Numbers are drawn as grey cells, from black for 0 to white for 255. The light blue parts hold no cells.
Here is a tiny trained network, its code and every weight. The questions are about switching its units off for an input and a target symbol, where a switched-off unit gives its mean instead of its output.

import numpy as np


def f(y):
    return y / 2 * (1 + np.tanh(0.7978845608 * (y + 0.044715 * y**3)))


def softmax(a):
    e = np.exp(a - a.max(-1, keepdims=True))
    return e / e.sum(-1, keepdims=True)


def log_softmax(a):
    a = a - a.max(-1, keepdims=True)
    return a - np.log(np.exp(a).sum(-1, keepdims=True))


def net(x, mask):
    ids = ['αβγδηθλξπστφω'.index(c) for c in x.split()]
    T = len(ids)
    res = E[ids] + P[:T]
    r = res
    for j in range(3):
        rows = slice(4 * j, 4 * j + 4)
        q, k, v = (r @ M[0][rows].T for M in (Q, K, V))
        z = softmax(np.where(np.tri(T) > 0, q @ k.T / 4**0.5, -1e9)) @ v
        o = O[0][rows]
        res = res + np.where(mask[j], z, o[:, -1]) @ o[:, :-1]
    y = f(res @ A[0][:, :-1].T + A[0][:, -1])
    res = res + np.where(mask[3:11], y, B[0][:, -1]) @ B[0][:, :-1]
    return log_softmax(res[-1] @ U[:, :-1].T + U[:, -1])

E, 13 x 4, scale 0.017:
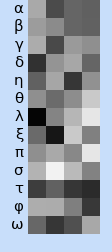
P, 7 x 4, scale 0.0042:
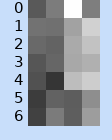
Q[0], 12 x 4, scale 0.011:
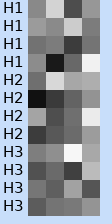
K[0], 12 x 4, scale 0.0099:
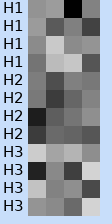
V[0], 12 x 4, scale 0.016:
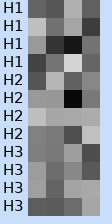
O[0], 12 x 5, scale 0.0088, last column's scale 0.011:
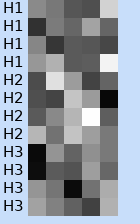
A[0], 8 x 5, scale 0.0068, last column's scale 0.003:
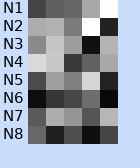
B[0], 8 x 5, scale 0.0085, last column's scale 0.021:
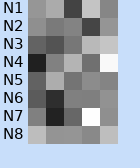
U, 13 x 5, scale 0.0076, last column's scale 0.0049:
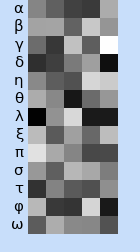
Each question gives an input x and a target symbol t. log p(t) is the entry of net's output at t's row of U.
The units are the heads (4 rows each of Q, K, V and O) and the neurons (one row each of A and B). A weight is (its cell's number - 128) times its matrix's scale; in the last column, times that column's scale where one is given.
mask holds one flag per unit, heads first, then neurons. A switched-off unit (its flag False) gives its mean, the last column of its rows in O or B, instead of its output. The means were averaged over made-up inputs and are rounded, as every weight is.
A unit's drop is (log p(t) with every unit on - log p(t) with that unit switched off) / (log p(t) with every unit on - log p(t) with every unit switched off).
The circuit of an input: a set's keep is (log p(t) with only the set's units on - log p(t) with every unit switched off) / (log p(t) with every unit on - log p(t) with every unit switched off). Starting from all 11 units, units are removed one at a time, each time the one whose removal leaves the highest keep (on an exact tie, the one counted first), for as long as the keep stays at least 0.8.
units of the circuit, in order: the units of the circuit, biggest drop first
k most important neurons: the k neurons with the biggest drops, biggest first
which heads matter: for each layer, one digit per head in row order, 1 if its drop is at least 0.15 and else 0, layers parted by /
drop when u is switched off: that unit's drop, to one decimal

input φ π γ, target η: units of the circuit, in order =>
[H1, H2]
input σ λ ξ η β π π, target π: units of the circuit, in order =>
[H3]
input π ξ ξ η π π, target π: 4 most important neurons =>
[N3, N2, N7, N6]
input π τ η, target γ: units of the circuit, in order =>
[H2, H1]
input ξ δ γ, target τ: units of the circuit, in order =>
[N4, H1, H2]
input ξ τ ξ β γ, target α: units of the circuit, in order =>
[H2, H1]
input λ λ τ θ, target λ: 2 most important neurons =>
[N4, N8]
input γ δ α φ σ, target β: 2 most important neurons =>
[N4, N1]
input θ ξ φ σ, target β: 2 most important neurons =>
[N4, N7]
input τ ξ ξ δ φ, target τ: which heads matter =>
001
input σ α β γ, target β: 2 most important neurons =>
[N4, N1]
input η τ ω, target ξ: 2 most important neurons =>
[N4, N8]
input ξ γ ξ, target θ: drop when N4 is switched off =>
-0.2
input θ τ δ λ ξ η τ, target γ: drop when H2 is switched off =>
0.3
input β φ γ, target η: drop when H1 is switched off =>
0.4
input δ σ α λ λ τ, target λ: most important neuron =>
[N4]
